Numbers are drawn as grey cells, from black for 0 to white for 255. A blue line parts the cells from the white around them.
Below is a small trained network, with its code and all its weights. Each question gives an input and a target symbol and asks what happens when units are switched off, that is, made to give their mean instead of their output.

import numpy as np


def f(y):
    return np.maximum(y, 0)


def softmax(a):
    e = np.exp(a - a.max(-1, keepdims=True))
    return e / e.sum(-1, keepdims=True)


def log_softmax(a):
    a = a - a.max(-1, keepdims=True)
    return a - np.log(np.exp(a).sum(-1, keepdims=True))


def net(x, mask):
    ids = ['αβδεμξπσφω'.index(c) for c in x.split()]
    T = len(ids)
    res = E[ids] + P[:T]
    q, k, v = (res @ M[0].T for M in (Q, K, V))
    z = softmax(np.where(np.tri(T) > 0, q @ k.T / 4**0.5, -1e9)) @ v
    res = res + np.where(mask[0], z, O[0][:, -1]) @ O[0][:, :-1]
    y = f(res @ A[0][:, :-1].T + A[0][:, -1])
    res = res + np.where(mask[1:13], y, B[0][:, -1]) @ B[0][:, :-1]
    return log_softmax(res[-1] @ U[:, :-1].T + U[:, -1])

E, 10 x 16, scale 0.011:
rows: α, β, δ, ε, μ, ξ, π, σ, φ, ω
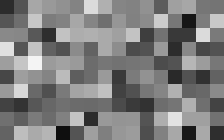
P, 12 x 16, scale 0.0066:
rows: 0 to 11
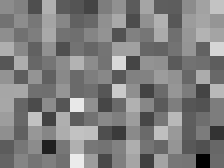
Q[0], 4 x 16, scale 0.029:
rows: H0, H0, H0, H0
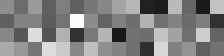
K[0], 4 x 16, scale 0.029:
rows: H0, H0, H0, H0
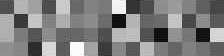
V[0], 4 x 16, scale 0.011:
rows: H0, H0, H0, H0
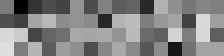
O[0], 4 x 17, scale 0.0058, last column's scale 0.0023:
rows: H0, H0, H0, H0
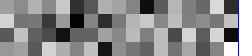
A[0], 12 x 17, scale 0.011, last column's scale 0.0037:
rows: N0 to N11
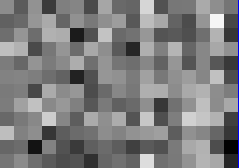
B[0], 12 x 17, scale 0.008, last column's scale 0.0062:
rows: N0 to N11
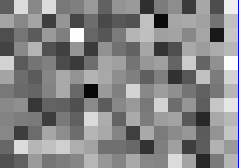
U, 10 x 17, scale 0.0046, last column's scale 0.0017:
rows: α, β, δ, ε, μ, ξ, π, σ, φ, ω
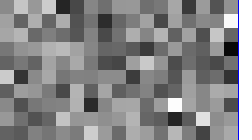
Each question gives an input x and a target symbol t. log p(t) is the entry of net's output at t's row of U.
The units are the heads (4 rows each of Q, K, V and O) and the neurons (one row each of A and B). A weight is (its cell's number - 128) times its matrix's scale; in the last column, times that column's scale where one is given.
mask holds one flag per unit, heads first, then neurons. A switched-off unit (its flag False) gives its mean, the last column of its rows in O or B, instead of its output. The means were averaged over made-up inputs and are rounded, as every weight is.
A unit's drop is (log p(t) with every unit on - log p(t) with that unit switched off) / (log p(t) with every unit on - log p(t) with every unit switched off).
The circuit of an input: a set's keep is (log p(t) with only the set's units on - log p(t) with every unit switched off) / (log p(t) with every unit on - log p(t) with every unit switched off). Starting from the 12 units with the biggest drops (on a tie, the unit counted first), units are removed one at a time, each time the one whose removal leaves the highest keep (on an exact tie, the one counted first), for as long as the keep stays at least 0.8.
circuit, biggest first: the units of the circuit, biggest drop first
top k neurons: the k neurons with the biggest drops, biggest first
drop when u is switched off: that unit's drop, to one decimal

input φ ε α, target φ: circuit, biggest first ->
(H0 N5)
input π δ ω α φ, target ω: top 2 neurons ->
(N11 N9)
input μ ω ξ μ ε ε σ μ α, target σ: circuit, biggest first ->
(H0 N2)
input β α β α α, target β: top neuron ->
(N3)
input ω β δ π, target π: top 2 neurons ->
(N3 N1)
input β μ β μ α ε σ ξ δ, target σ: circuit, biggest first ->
(H0 N2 N5)
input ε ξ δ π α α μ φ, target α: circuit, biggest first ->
(H0 N0)
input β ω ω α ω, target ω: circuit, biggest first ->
(H0 N11 N9)
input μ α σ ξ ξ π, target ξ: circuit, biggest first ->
(H0 N4)
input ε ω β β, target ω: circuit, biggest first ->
(H0 N11)
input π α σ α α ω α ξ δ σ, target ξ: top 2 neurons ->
(N4 N0)
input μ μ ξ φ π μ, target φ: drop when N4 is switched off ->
0.1
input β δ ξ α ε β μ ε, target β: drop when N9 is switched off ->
-0.1
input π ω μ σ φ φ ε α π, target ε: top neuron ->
(N4)
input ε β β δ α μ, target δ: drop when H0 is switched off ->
0.2
